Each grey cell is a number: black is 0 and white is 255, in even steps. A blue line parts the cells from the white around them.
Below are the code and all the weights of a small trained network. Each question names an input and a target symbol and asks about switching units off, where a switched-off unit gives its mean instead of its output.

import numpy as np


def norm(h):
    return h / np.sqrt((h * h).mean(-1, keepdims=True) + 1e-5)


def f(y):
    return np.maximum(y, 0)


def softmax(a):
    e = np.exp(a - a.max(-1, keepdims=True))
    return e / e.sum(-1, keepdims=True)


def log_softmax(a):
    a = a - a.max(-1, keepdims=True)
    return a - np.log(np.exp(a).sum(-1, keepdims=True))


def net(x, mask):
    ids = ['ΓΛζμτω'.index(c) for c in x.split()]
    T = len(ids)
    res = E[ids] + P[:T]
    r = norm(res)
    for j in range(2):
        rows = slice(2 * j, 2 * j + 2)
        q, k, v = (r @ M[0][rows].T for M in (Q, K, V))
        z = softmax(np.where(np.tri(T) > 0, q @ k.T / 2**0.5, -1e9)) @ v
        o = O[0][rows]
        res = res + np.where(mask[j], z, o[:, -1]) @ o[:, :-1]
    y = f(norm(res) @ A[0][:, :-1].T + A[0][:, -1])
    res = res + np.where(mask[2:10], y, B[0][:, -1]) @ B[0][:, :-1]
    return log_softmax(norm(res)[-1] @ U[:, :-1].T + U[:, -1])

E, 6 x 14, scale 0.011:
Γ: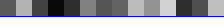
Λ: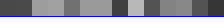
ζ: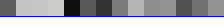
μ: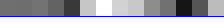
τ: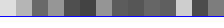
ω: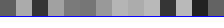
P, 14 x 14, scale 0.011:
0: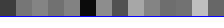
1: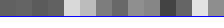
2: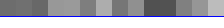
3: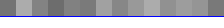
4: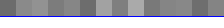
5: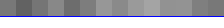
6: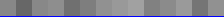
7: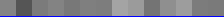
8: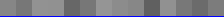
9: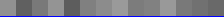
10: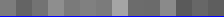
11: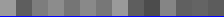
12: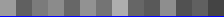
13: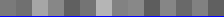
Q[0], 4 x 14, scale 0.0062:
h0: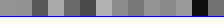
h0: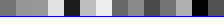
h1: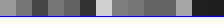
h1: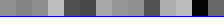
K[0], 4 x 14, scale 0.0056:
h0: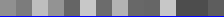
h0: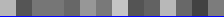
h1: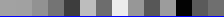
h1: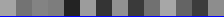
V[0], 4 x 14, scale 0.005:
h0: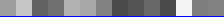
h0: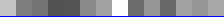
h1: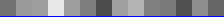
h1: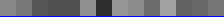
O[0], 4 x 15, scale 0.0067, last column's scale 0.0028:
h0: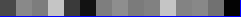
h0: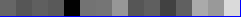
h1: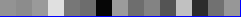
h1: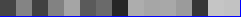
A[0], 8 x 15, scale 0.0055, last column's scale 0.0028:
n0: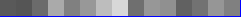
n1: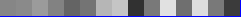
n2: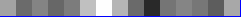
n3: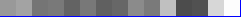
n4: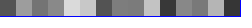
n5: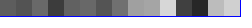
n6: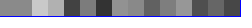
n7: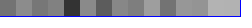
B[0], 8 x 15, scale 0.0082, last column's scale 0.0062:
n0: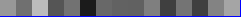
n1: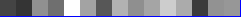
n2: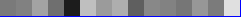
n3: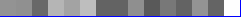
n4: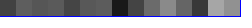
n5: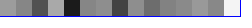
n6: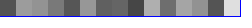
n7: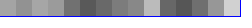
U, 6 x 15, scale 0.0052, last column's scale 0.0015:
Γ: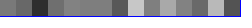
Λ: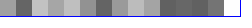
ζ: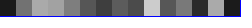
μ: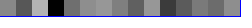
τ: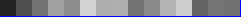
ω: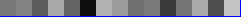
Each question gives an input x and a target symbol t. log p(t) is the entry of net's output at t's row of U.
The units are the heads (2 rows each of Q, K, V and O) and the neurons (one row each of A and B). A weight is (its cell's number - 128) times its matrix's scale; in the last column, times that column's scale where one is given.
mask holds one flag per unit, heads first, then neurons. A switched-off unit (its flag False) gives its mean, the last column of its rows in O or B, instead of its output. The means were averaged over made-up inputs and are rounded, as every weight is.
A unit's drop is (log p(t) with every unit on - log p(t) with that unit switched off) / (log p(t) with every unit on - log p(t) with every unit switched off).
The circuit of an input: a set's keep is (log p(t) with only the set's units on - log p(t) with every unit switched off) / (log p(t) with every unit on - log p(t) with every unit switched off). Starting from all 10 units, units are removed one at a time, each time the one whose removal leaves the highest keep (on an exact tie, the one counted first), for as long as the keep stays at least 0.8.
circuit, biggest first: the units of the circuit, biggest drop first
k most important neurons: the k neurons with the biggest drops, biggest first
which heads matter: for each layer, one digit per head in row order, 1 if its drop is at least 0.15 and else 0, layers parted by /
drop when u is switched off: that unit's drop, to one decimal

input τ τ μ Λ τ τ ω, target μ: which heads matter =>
01
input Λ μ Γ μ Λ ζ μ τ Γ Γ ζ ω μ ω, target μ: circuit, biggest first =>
(h0)
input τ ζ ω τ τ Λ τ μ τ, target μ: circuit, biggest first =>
(h0; n5)
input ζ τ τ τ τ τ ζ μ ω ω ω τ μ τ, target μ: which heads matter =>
10
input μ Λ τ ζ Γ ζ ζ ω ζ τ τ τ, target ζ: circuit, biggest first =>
(h1; n6)
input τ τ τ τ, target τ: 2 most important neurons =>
(n1; n0)
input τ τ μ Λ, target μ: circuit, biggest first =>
(h0; h1)
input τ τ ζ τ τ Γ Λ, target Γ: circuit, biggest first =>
(h1; n6)
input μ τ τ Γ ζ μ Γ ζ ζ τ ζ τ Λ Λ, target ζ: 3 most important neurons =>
(n6; n3; n2)
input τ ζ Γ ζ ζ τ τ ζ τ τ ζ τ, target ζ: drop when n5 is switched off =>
0.1
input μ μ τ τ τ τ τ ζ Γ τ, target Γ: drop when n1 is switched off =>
0.0
